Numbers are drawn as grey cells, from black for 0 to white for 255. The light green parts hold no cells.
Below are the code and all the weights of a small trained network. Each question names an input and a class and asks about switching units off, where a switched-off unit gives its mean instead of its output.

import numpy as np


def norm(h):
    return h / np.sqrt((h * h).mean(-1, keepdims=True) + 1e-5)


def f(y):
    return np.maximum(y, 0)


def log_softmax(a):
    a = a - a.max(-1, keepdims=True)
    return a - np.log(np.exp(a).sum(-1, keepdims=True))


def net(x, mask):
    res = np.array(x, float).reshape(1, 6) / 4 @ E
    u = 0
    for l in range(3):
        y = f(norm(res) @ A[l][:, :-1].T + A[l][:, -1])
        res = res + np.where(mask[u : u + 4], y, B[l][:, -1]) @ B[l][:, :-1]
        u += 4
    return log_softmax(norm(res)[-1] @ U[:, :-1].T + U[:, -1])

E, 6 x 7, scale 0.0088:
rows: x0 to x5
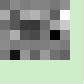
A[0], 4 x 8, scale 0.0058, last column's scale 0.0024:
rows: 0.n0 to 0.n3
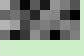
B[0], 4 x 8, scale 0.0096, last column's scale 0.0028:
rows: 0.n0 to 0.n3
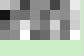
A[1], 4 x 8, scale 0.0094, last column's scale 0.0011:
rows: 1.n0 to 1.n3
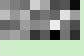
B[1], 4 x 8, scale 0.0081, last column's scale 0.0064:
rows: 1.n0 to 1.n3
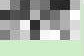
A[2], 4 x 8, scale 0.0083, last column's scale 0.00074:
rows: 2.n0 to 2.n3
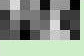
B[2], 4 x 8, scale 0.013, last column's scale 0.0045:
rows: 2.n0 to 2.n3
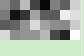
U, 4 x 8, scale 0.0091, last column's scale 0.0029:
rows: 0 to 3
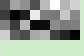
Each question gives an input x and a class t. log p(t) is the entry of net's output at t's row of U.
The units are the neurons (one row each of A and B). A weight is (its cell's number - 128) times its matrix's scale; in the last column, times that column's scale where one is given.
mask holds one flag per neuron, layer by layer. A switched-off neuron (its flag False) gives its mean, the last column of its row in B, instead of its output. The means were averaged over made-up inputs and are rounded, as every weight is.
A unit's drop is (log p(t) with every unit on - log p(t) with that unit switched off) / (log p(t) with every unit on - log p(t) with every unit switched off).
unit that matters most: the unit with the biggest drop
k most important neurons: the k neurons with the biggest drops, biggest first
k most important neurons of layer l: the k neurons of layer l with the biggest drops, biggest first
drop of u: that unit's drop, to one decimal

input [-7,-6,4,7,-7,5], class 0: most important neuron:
(1.n3)
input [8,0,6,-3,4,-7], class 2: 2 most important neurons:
(2.n0, 1.n3)
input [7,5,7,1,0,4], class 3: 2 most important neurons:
(2.n3, 2.n1)
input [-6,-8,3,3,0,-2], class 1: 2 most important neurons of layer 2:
(2.n1, 2.n2)
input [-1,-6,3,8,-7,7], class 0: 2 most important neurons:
(1.n3, 0.n3)
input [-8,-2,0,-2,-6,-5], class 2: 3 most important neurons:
(1.n3, 2.n0, 0.n3)
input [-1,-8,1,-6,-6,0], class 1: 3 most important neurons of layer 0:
(0.n3, 0.n1, 0.n2)
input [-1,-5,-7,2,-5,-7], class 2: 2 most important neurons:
(2.n0, 2.n3)
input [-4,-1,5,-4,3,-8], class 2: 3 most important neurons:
(2.n0, 1.n3, 0.n0)
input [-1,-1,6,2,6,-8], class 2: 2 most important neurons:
(2.n0, 0.n2)
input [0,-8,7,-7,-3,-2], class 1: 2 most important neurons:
(2.n1, 2.n2)
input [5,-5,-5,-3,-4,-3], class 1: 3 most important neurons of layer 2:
(2.n1, 2.n3, 2.n2)
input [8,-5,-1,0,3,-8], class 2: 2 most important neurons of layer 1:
(1.n1, 1.n3)
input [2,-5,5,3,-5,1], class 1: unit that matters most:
0.n1
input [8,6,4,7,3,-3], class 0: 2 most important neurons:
(1.n3, 2.n1)
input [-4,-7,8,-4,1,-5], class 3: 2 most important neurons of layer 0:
(0.n0, 0.n3)
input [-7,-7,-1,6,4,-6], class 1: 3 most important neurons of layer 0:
(0.n1, 0.n3, 0.n2)
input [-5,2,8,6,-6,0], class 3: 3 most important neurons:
(2.n3, 1.n1, 1.n2)
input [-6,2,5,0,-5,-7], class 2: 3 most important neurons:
(2.n0, 0.n2, 1.n3)
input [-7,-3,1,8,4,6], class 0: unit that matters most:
1.n3
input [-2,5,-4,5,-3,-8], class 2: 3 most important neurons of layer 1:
(1.n2, 1.n1, 1.n0)
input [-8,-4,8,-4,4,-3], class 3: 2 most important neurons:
(2.n3, 0.n0)
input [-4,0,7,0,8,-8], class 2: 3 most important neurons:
(2.n0, 0.n2, 1.n3)
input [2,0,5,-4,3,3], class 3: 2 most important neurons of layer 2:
(2.n3, 2.n0)
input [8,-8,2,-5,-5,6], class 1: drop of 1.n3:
0.2
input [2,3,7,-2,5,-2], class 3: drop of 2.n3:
0.9
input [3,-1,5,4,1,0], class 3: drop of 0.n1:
0.2
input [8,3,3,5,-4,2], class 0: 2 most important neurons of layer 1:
(1.n3, 1.n0)
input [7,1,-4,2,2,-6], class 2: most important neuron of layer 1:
(1.n2)
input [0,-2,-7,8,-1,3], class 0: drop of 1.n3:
0.6
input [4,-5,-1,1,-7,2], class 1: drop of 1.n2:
0.0
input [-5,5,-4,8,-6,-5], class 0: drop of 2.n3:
0.1
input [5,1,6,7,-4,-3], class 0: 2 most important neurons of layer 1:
(1.n3, 1.n0)
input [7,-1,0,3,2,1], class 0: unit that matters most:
2.n0
